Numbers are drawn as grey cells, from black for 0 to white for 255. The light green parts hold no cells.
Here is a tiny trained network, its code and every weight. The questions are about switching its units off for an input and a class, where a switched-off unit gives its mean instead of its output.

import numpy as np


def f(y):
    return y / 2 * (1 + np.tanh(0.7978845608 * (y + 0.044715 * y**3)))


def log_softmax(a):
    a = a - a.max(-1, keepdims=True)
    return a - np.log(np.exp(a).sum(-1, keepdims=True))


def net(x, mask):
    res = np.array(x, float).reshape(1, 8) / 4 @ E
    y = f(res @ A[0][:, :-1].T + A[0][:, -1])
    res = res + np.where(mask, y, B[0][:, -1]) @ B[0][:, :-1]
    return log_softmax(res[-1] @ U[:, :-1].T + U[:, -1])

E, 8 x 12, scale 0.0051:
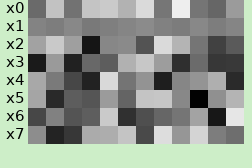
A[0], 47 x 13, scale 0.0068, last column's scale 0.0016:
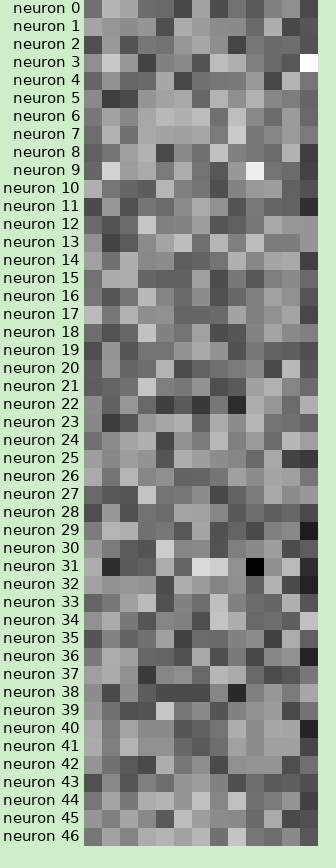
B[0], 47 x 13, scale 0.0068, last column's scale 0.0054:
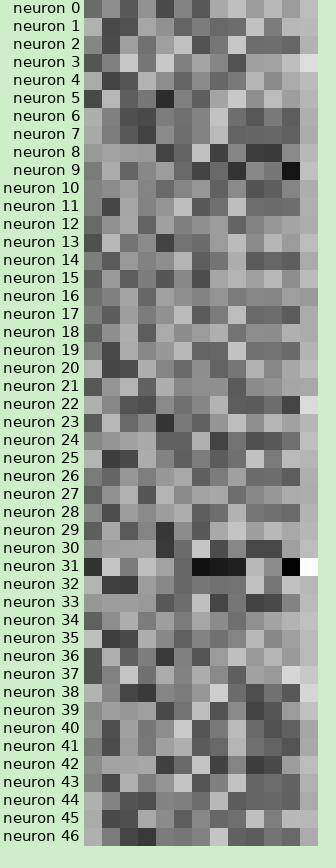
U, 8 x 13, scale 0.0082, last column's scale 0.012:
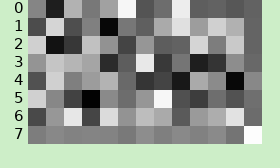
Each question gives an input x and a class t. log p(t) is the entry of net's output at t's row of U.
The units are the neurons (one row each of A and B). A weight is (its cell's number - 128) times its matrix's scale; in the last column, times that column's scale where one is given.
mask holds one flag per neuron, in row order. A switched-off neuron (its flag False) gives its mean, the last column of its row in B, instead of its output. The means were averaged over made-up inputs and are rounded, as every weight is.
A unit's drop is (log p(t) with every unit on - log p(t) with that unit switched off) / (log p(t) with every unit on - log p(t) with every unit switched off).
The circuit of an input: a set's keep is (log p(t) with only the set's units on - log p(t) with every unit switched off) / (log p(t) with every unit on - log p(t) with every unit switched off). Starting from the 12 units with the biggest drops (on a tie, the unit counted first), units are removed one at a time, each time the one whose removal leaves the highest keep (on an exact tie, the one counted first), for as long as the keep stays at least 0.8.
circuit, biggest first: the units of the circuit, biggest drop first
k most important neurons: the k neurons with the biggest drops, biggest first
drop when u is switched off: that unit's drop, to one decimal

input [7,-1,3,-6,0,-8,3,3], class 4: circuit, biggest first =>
neuron 9
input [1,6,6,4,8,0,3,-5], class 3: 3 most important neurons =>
neuron 42; neuron 30; neuron 39
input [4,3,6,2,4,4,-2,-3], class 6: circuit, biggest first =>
neuron 37; neuron 3
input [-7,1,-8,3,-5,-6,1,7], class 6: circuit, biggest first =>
neuron 21; neuron 27
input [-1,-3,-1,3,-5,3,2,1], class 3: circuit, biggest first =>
neuron 8; neuron 33
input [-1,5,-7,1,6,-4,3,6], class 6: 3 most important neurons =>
neuron 21; neuron 27; neuron 18
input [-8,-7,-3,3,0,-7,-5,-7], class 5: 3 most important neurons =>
neuron 22; neuron 38; neuron 31
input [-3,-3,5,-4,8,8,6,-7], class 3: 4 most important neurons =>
neuron 42; neuron 30; neuron 39; neuron 10
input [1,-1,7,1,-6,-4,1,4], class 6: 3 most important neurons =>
neuron 3; neuron 37; neuron 34
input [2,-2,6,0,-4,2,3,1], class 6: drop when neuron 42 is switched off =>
0.1
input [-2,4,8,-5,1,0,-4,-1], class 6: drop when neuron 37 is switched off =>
0.1
